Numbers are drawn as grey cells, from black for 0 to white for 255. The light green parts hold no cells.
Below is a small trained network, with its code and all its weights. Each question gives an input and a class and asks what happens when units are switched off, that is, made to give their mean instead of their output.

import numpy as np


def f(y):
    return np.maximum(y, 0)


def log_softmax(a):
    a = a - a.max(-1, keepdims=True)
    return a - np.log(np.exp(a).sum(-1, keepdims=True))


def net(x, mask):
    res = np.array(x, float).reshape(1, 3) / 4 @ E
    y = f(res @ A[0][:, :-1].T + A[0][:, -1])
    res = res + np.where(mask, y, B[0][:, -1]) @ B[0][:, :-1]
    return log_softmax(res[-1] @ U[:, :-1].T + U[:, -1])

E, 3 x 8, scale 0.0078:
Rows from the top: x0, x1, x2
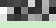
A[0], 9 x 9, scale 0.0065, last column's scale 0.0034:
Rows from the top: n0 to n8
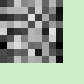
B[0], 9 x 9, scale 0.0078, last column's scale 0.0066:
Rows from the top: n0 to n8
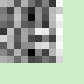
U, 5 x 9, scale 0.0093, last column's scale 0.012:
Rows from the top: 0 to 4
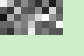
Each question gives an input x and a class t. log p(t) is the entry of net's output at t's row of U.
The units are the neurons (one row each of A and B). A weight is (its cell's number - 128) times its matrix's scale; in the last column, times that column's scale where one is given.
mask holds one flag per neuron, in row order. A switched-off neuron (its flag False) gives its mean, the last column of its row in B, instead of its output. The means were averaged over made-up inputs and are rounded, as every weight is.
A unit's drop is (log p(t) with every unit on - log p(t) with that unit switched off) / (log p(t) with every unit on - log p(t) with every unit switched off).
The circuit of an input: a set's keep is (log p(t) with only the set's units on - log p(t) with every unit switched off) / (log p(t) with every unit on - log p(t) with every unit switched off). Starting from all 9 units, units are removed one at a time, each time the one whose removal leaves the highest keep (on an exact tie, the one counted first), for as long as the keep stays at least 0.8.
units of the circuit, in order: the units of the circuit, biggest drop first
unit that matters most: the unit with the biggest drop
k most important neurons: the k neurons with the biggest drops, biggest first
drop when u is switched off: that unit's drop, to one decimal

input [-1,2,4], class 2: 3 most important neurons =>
(n4, n5, n0)
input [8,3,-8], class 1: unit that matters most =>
n7
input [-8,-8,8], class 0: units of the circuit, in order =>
(n5, n0)
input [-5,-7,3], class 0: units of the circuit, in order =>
(n5, n0)
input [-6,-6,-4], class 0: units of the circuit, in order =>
(n0, n5)
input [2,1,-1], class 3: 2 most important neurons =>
(n4, n5)
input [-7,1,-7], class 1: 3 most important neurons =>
(n3, n1, n4)
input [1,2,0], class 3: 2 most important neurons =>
(n5, n0)
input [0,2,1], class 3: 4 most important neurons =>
(n5, n0, n8, n4)
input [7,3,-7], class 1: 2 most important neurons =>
(n7, n2)
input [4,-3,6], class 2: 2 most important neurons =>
(n4, n3)
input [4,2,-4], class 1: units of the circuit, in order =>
(n7, n0)
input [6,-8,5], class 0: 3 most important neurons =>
(n5, n0, n8)
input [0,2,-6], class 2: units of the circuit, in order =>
(n6)
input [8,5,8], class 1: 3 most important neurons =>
(n7, n2, n6)
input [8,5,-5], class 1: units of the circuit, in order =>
(n7, n2)
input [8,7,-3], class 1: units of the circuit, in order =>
(n7, n2)
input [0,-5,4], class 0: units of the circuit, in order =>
(n5, n0)
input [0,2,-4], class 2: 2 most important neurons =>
(n5, n0)
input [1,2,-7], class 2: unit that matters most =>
n6
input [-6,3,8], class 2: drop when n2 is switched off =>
0.1
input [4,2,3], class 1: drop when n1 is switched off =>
-0.1
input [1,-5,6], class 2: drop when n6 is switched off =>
-0.1
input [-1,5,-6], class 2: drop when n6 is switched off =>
0.3
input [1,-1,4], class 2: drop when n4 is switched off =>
0.4
